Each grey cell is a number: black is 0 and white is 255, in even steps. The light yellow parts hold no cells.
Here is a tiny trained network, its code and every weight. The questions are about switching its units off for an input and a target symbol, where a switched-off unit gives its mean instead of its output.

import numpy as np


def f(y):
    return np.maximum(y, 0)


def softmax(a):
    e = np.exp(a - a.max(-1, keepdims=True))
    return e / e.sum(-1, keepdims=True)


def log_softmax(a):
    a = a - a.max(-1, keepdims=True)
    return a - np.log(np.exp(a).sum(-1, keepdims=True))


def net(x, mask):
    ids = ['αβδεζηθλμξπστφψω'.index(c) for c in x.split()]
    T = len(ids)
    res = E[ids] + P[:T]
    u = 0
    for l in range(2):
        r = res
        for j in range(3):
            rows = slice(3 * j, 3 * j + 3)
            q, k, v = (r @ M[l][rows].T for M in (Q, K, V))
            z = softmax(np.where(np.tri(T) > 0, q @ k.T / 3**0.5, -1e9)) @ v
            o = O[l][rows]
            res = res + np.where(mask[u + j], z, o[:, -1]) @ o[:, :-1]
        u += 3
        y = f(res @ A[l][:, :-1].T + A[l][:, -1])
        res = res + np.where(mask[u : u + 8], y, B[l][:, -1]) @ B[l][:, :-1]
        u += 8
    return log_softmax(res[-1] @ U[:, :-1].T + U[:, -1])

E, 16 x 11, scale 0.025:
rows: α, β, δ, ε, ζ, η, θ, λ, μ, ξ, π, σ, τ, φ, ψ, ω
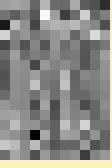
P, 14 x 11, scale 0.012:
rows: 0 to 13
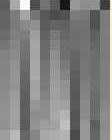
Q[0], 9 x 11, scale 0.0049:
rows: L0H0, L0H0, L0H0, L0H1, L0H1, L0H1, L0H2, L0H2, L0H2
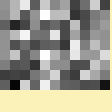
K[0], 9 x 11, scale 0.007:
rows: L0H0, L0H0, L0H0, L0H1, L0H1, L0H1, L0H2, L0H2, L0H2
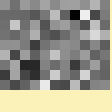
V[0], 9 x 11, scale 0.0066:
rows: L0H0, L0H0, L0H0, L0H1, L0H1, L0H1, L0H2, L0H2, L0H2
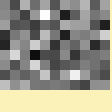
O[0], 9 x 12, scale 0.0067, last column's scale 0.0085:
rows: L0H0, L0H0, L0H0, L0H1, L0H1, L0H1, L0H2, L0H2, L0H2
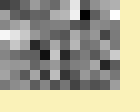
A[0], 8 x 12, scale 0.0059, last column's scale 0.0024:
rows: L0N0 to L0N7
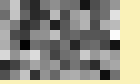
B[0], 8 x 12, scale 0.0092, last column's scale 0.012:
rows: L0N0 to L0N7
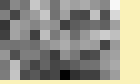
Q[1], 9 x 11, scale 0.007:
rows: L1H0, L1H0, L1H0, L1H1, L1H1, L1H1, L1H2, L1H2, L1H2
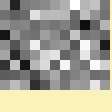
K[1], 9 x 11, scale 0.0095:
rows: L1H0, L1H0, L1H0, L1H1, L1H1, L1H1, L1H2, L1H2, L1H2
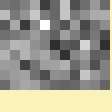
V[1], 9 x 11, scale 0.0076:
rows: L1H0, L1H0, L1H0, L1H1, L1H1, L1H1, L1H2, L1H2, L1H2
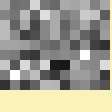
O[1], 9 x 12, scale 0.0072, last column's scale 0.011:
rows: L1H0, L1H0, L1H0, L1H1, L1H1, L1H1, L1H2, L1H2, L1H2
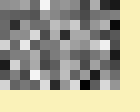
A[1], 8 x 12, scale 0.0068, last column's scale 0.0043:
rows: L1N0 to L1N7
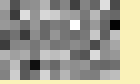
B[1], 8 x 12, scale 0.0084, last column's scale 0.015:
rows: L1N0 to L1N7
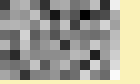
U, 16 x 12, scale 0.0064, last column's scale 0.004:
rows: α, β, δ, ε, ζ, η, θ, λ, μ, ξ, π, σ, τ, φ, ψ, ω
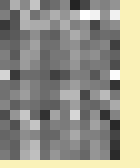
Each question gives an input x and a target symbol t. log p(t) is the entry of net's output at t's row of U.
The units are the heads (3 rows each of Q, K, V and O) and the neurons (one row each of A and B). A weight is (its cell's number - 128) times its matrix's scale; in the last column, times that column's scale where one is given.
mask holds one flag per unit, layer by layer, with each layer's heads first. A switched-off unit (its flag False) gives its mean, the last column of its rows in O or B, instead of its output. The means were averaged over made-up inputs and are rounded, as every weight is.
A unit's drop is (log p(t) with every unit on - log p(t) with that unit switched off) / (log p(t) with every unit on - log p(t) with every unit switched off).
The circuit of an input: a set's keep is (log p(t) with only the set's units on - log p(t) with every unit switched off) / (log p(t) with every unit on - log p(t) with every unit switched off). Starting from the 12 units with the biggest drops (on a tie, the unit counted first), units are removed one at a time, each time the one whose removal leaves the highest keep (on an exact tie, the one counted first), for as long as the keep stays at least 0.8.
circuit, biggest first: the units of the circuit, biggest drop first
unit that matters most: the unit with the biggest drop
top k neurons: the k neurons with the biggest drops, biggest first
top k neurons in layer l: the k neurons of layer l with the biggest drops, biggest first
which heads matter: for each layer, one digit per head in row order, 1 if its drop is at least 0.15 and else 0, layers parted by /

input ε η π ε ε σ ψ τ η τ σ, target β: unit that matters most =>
L0H1
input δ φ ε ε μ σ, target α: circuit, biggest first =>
L0H0, L1N5
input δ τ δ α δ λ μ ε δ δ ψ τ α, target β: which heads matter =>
111 / 010
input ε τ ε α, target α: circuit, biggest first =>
L0H0, L1H2
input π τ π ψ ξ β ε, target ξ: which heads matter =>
100 / 001
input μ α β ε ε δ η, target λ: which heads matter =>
100 / 011
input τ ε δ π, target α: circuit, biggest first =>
L0H0, L1N5
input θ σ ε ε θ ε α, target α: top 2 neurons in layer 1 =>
L1N5, L1N6
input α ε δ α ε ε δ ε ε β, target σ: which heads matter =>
100 / 011
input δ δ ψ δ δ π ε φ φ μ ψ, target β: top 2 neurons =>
L0N5, L0N7
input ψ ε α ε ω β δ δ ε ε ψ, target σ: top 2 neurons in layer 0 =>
L0N2, L0N6
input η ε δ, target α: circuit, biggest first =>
L0N7, L0H0
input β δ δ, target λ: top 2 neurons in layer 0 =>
L0N7, L0N1
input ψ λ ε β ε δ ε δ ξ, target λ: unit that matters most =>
L1H2
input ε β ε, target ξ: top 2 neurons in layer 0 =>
L0N0, L0N1
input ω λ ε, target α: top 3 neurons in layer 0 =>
L0N0, L0N5, L0N1
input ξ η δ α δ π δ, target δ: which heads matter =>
111 / 011
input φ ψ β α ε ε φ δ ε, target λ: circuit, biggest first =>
L1H2, L0H0
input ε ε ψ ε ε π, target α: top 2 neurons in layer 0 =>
L0N2, L0N6
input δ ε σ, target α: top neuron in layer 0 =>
L0N1
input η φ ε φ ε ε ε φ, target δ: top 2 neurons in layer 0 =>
L0N4, L0N6
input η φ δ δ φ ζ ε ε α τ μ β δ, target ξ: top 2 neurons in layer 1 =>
L1N2, L1N6
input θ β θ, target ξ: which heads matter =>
100 / 101
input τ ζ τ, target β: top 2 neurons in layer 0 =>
L0N7, L0N1
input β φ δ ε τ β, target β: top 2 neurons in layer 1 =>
L1N1, L1N4
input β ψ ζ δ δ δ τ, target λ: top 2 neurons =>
L1N0, L0N3
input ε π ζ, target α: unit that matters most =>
L0N6
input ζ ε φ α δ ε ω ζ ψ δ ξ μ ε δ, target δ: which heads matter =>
101 / 110
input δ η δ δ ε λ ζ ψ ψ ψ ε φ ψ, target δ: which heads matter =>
011 / 110
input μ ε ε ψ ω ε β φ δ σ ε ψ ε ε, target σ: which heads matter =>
111 / 011
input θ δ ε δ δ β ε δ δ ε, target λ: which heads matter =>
100 / 011
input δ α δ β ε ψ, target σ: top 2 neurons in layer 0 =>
L0N2, L0N3
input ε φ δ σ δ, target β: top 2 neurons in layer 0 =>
L0N6, L0N0
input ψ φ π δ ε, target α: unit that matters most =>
L0N0
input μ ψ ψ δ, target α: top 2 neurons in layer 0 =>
L0N7, L0N1
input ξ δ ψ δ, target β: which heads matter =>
101 / 110
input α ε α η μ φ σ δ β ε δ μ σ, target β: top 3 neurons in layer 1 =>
L1N1, L1N7, L1N2
